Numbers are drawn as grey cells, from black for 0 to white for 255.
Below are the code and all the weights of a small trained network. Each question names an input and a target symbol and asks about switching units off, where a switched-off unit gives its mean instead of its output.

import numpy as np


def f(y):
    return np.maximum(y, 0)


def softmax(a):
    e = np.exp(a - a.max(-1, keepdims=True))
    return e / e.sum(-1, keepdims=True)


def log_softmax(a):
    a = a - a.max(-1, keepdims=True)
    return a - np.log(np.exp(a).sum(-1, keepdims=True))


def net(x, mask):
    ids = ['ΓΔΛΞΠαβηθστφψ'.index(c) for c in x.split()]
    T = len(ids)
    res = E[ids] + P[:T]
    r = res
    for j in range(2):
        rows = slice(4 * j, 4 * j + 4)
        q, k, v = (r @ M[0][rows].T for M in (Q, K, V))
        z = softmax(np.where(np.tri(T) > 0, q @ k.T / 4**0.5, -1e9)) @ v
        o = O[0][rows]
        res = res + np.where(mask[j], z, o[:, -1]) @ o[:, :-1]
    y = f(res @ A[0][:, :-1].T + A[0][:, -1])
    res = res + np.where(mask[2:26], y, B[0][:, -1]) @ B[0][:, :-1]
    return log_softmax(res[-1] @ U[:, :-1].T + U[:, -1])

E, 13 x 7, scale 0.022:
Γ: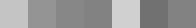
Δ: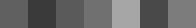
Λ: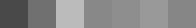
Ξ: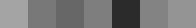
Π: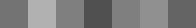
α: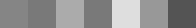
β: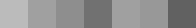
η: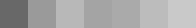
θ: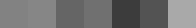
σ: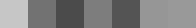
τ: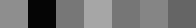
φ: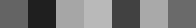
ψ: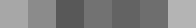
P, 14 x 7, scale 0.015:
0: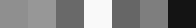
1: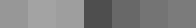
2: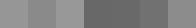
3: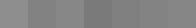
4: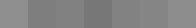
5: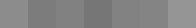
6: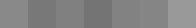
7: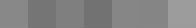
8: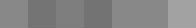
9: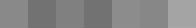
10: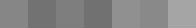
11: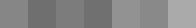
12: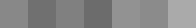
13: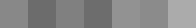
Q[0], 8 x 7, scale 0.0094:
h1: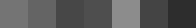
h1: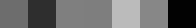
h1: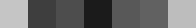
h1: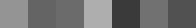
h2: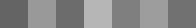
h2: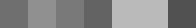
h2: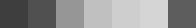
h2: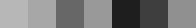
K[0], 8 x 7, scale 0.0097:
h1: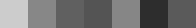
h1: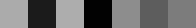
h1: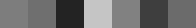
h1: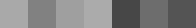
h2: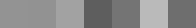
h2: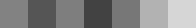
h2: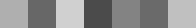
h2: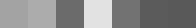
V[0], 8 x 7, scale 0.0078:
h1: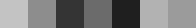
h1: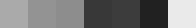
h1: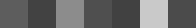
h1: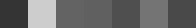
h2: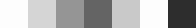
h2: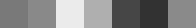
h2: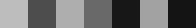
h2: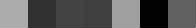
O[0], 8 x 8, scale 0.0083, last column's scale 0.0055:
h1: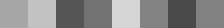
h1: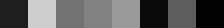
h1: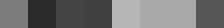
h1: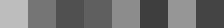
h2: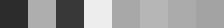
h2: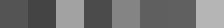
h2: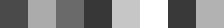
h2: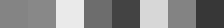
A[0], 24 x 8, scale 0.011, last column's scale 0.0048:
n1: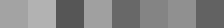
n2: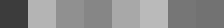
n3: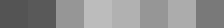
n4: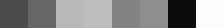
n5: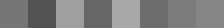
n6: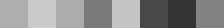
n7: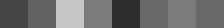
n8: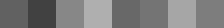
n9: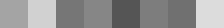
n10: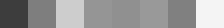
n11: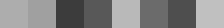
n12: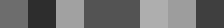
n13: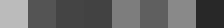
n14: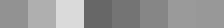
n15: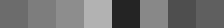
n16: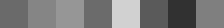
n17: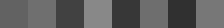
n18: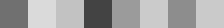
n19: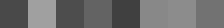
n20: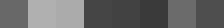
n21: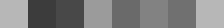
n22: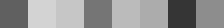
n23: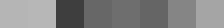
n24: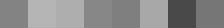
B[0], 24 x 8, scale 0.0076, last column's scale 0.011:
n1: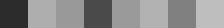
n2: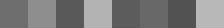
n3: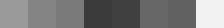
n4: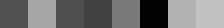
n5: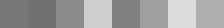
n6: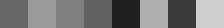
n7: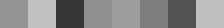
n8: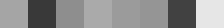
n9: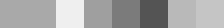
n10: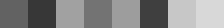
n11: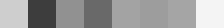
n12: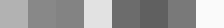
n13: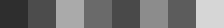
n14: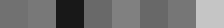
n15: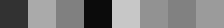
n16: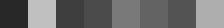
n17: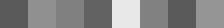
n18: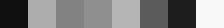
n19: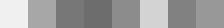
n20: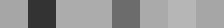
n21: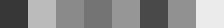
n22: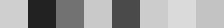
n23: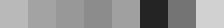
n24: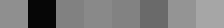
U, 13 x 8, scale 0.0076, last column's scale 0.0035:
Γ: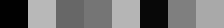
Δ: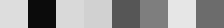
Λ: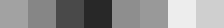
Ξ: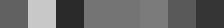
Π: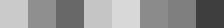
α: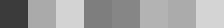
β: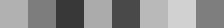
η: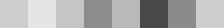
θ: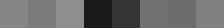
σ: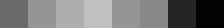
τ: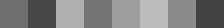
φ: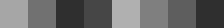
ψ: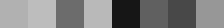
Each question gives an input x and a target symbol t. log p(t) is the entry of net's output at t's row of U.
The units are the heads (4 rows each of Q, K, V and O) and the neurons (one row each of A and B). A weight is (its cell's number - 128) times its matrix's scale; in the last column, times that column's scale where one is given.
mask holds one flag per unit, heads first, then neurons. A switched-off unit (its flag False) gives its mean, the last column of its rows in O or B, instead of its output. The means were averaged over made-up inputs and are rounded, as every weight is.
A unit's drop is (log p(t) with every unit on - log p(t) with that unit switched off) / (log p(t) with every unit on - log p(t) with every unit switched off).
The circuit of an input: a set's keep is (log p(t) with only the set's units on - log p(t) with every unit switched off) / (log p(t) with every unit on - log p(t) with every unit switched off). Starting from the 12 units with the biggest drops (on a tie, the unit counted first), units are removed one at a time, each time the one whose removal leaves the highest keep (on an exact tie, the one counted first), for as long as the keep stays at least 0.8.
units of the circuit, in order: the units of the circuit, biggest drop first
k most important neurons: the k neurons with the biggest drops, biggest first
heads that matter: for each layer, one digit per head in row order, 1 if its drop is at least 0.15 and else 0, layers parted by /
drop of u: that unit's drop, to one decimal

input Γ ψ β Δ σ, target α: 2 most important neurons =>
(n1 n15)
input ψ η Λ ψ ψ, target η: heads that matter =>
10
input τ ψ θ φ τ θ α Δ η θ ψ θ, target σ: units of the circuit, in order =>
(h2 n18 n12 h1)
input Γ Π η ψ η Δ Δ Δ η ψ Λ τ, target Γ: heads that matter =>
10
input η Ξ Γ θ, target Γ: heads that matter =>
01
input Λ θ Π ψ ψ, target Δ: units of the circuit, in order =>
(h1)
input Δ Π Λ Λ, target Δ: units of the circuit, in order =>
(h1 n18 h2)
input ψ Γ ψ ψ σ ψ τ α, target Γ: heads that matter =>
10
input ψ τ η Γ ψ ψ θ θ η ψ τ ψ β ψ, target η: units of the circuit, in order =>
(h1 n23 n9)
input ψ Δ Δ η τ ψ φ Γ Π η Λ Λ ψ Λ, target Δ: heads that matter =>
01
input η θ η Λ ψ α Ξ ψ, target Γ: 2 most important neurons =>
(n21 n22)
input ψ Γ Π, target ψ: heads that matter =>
10
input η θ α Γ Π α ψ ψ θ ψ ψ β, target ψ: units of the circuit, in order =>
(n6 h1 n22)
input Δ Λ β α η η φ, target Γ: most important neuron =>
(n21)
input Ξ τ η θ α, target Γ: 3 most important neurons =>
(n22 n11 n21)
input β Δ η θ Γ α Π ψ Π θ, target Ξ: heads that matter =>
01
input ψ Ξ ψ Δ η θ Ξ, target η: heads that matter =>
10
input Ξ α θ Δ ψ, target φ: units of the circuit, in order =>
(h2 h1)
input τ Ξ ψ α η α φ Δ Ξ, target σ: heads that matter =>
11
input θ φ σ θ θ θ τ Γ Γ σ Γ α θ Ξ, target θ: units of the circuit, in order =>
(h2)
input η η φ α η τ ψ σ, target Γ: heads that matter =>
01
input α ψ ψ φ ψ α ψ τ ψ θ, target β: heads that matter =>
11
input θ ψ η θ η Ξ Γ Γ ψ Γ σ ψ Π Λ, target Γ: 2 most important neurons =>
(n22 n11)
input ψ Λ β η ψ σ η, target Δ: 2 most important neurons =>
(n18 n21)
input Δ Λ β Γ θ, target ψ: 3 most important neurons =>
(n12 n7 n14)
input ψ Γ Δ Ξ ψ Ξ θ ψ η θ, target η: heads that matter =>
10
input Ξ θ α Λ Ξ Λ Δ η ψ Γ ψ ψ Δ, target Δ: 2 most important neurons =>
(n18 n20)
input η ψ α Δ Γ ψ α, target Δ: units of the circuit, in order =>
(n22)
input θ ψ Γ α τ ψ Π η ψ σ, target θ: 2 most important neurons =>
(n13 n6)
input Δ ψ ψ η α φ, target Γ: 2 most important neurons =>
(n4 n21)
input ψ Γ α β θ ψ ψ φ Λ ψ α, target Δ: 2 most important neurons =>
(n21 n5)
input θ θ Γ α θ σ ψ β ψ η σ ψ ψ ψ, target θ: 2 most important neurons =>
(n13 n6)
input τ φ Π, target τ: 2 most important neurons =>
(n18 n22)
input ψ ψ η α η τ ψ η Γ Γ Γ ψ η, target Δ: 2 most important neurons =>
(n18 n8)
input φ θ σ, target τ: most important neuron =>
(n13)
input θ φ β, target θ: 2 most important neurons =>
(n6 n16)
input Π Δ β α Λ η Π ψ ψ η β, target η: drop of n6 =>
-0.1
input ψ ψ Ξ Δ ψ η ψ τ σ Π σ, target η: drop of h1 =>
0.4
